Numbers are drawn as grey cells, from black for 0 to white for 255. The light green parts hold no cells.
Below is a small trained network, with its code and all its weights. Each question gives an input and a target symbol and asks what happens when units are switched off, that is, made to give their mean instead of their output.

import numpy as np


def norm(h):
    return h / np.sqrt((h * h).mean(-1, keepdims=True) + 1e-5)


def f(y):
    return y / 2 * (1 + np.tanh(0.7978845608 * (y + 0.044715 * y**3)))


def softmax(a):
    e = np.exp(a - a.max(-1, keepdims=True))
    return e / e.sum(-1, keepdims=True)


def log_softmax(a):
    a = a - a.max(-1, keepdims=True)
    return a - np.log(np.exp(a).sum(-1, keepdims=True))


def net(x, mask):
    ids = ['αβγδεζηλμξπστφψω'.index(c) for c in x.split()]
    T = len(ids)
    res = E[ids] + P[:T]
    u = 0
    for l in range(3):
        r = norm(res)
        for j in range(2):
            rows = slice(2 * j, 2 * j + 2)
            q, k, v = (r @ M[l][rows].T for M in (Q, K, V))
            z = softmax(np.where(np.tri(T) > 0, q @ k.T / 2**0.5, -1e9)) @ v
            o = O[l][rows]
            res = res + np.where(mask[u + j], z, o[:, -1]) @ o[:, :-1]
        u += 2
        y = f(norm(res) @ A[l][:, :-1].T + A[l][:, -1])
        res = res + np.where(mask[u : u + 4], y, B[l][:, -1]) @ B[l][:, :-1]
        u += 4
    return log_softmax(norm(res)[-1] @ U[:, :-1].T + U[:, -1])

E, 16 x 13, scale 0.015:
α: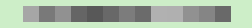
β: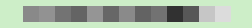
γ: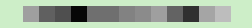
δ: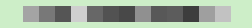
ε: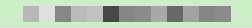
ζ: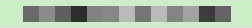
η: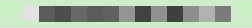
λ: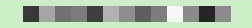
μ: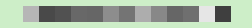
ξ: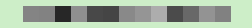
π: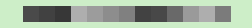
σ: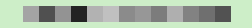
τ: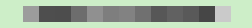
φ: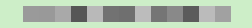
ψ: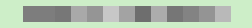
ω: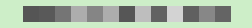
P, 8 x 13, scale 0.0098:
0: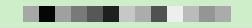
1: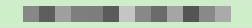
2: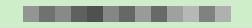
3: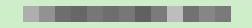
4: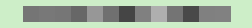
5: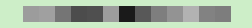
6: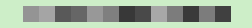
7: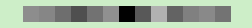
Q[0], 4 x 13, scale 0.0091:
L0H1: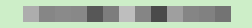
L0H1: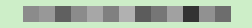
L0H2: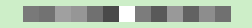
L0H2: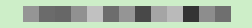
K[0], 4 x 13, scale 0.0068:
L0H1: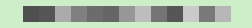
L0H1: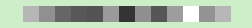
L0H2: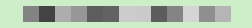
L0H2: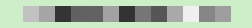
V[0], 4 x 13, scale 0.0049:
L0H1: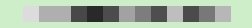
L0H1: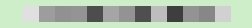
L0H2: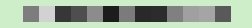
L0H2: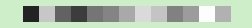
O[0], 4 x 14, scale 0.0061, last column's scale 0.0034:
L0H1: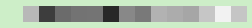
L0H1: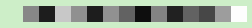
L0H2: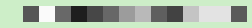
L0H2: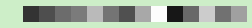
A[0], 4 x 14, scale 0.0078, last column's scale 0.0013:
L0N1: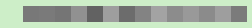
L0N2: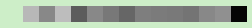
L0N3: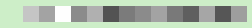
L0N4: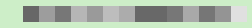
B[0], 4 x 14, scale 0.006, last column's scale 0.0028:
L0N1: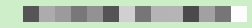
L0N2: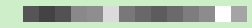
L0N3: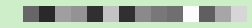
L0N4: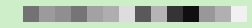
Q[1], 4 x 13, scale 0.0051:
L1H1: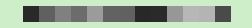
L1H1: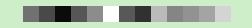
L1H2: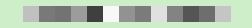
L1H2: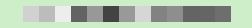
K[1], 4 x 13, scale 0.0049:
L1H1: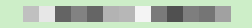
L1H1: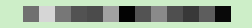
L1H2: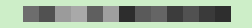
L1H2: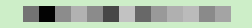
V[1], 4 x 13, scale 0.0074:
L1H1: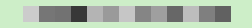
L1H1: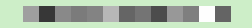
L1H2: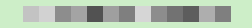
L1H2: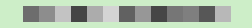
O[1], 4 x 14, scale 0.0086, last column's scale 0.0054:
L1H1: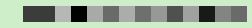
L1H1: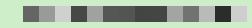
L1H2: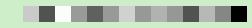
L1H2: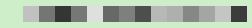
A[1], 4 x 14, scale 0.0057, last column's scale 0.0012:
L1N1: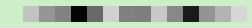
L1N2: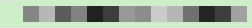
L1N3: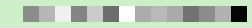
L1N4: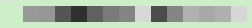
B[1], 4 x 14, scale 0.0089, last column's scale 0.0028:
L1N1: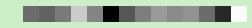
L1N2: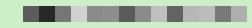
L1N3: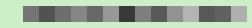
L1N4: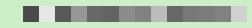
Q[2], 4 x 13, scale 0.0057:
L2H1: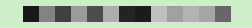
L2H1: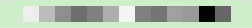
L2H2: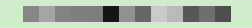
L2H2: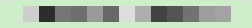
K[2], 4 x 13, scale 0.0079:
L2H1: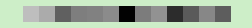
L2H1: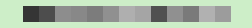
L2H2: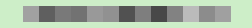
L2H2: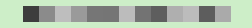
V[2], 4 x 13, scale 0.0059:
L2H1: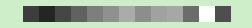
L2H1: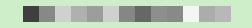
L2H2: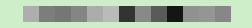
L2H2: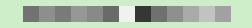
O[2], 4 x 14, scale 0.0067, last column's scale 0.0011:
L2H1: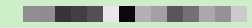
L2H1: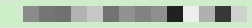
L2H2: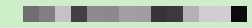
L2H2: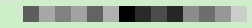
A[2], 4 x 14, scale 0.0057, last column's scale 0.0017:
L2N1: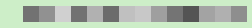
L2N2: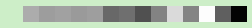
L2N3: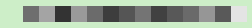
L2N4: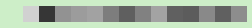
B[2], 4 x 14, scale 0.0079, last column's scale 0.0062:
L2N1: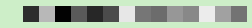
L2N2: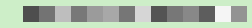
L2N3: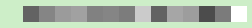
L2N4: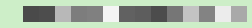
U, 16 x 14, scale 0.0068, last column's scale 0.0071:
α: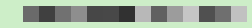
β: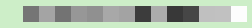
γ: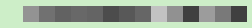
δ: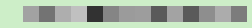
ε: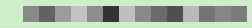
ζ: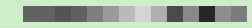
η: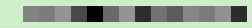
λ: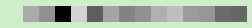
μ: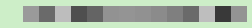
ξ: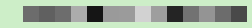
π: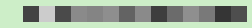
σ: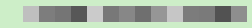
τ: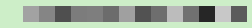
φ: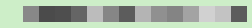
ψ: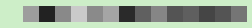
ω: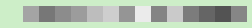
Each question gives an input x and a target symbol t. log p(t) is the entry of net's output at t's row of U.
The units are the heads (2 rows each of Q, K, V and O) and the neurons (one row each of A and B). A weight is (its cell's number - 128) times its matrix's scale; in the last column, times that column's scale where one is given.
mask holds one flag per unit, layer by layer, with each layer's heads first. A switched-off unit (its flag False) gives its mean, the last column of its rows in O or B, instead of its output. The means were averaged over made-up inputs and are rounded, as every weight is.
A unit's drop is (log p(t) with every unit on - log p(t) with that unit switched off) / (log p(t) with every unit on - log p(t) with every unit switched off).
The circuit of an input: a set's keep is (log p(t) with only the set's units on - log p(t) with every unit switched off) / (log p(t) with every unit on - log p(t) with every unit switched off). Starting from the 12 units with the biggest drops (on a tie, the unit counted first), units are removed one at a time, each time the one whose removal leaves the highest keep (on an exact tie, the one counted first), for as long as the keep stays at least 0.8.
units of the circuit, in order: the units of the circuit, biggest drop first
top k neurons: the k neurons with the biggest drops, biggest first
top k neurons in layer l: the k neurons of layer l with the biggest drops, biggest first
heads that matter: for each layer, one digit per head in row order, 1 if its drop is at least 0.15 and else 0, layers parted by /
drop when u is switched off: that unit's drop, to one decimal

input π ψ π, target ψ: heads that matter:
01 / 00 / 01
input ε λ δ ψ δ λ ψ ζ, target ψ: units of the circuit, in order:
(L0H2, L0H1)
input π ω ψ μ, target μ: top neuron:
(L1N3)
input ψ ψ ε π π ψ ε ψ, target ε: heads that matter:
00 / 00 / 10
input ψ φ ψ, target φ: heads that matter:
00 / 00 / 00
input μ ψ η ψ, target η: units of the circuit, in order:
(L0H1, L0H2, L1H1)
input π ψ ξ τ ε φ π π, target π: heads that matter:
10 / 00 / 00
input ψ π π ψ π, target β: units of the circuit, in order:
(L1H2, L0H1, L0H2)
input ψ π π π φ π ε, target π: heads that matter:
11 / 00 / 00
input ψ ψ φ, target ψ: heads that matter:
01 / 00 / 00
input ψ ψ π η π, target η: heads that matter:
11 / 00 / 00
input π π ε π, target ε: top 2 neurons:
(L1N1, L0N3)
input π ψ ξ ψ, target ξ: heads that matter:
01 / 01 / 00
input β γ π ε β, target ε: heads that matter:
00 / 00 / 10
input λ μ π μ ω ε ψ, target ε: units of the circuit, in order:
(L2H1)
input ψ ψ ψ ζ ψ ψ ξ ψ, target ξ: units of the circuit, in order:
(L1H2, L1H1)
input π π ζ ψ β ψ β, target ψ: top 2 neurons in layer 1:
(L1N1, L1N4)
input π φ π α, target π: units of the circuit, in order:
(L0H2, L0H1)
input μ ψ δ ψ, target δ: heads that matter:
00 / 10 / 00
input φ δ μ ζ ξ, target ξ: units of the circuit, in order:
(L1H2)
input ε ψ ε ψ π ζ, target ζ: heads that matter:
10 / 10 / 00
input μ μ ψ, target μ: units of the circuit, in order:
(L1H1, L1H2)
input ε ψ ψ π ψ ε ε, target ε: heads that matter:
01 / 00 / 10
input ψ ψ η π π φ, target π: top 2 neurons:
(L1N4, L2N4)
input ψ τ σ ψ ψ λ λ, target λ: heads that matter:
00 / 10 / 00
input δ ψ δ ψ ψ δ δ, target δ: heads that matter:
00 / 00 / 00
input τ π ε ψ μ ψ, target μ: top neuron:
(L0N1)
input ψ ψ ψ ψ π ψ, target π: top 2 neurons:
(L2N3, L2N4)
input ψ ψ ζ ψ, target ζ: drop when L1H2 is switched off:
0.3
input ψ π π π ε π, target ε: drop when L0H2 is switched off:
0.2
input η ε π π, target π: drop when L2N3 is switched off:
0.2
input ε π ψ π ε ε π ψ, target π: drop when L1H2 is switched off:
0.1
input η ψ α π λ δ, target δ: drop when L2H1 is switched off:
0.2
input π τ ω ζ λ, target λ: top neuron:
(L1N2)
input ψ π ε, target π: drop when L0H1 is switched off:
0.4
